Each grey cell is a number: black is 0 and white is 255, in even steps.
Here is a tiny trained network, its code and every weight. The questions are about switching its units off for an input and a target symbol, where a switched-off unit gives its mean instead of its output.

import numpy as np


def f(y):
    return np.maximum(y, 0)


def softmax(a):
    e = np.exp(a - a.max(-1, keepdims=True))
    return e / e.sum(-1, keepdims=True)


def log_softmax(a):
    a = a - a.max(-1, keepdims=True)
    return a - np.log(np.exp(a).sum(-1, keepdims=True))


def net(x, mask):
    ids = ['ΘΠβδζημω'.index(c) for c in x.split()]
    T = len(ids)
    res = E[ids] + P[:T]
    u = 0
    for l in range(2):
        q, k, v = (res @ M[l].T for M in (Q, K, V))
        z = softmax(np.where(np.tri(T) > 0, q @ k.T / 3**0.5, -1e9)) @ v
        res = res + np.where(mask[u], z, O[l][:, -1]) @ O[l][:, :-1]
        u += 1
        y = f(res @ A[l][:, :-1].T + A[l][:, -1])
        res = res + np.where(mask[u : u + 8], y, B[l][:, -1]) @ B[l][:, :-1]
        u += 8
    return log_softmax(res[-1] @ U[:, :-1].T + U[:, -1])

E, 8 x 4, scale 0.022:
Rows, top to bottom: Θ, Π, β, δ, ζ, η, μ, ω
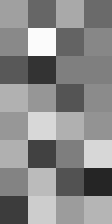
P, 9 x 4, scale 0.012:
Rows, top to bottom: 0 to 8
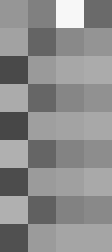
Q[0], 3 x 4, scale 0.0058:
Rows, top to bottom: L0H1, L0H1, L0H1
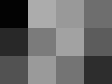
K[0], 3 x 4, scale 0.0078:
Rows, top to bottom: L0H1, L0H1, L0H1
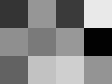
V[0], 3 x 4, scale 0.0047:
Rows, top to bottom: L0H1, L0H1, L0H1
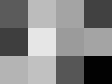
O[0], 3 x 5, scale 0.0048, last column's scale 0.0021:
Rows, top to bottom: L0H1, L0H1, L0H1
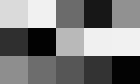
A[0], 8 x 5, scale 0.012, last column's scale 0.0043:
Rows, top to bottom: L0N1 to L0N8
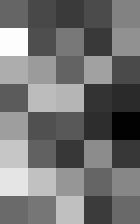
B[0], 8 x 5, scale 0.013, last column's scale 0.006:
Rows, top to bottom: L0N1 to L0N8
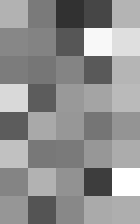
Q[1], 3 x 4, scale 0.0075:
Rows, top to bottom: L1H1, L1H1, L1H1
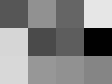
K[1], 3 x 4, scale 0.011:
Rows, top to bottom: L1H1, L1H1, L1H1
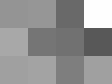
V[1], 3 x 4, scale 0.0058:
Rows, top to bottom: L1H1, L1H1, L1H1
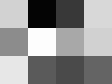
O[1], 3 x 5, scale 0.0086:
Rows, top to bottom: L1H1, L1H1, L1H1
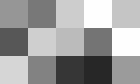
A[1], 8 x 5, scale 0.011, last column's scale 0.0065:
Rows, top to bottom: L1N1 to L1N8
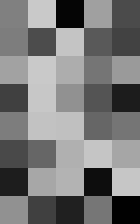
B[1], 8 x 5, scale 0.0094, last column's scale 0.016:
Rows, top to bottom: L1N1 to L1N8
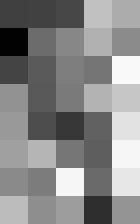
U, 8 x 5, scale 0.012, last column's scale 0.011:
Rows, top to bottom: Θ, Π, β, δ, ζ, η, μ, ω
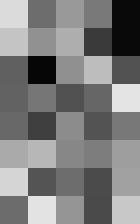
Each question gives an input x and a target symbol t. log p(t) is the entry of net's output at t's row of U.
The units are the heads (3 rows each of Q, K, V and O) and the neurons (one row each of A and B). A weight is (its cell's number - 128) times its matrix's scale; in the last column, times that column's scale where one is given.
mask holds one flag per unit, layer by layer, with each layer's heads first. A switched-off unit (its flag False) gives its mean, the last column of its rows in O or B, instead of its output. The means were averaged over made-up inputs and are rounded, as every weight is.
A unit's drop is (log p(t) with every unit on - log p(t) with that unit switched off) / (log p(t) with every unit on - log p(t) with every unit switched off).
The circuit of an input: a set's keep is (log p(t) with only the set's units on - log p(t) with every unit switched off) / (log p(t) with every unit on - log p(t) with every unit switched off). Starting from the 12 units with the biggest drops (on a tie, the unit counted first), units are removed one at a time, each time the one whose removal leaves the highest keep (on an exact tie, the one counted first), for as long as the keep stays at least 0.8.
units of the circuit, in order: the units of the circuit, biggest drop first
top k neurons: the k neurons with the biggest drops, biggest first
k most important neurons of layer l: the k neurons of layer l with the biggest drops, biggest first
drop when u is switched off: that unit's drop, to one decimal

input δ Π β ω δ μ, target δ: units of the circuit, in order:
(L0N2 L1N1 L1N7)
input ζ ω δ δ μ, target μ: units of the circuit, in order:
(L0N4)
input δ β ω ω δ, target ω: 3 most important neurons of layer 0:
(L0N1 L0N7 L0N4)
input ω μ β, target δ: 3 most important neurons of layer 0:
(L0N2 L0N1 L0N7)
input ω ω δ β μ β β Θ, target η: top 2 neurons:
(L0N2 L1N6)
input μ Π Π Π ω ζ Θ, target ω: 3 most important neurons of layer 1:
(L1N1 L1N4 L1N3)
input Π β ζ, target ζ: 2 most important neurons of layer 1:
(L1N3 L1N5)
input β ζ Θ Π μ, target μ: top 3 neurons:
(L0N4 L0N1 L0N2)
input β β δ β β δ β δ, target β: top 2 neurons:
(L0N2 L1N1)
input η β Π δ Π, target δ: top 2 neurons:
(L1N5 L1N3)
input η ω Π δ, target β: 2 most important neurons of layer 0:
(L0N2 L0N6)
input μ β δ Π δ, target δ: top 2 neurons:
(L1N1 L1N6)
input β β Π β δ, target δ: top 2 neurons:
(L1N7 L1N6)
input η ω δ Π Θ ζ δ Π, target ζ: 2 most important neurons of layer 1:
(L1N7 L1N1)
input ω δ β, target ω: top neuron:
(L1N6)
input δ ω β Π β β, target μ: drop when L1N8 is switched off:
0.3
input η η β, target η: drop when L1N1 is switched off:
0.1
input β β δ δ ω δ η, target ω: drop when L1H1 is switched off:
0.2
